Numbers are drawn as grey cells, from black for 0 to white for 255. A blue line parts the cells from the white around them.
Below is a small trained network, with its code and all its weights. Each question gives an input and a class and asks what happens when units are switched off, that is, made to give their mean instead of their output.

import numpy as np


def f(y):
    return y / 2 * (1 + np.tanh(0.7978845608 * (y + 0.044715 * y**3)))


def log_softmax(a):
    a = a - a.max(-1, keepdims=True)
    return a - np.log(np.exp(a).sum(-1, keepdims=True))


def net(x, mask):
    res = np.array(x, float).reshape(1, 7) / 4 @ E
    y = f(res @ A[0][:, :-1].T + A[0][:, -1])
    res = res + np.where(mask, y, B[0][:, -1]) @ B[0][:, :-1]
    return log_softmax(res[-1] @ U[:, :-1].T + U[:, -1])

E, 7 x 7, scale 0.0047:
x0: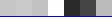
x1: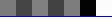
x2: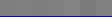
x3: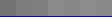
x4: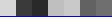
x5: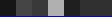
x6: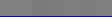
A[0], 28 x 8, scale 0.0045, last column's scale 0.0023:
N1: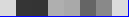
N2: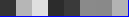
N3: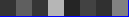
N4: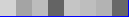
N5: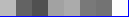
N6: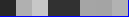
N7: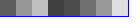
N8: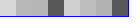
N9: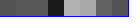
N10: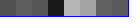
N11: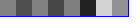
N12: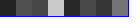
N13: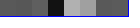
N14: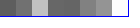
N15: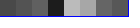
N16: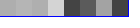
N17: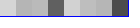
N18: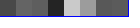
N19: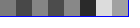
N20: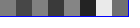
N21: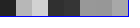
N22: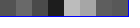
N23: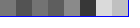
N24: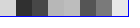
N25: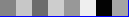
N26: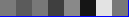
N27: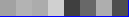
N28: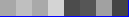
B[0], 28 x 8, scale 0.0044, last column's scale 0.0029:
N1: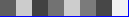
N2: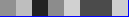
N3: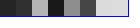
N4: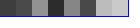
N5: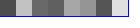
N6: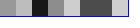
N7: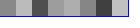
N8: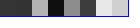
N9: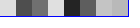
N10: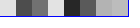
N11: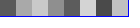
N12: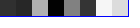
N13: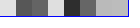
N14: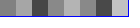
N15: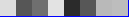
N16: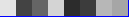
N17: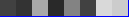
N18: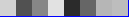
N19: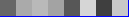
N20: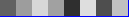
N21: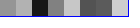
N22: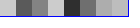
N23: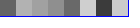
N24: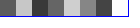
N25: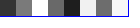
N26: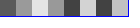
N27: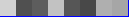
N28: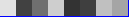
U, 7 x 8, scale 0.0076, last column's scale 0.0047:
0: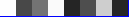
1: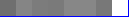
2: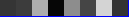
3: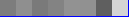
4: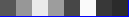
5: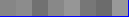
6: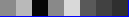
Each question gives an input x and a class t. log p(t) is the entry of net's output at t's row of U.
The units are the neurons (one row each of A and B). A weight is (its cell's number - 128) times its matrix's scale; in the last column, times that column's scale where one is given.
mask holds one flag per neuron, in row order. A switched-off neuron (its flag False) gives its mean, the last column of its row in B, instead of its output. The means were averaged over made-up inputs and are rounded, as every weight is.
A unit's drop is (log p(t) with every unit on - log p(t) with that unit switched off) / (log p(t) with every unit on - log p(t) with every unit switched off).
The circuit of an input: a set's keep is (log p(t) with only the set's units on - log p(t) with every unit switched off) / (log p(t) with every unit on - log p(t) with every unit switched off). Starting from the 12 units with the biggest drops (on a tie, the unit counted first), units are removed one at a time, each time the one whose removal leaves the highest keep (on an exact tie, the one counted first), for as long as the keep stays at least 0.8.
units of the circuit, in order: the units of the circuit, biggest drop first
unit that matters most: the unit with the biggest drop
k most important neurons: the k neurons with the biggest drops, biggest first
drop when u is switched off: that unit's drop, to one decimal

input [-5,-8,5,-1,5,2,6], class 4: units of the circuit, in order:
[N25]
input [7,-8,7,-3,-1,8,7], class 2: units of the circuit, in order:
[N12 N3]
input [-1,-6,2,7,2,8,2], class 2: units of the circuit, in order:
[N12 N3]
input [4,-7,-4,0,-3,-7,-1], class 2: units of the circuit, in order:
[N8 N17 N4]
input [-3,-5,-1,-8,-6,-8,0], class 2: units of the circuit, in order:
[N8 N17]
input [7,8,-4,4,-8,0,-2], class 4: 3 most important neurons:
[N26 N20 N11]
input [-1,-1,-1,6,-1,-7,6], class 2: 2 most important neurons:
[N8 N17]
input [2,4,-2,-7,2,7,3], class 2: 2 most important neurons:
[N12 N3]
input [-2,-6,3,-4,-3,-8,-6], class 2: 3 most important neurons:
[N8 N17 N4]
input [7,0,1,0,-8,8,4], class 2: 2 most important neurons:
[N12 N3]
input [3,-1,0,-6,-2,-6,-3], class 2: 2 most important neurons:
[N8 N17]
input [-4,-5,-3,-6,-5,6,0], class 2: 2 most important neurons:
[N12 N3]
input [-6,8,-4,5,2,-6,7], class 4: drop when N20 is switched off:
0.2
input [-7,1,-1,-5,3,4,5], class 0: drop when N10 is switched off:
0.1
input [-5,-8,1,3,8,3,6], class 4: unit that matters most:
N25
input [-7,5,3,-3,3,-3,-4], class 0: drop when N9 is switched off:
0.1
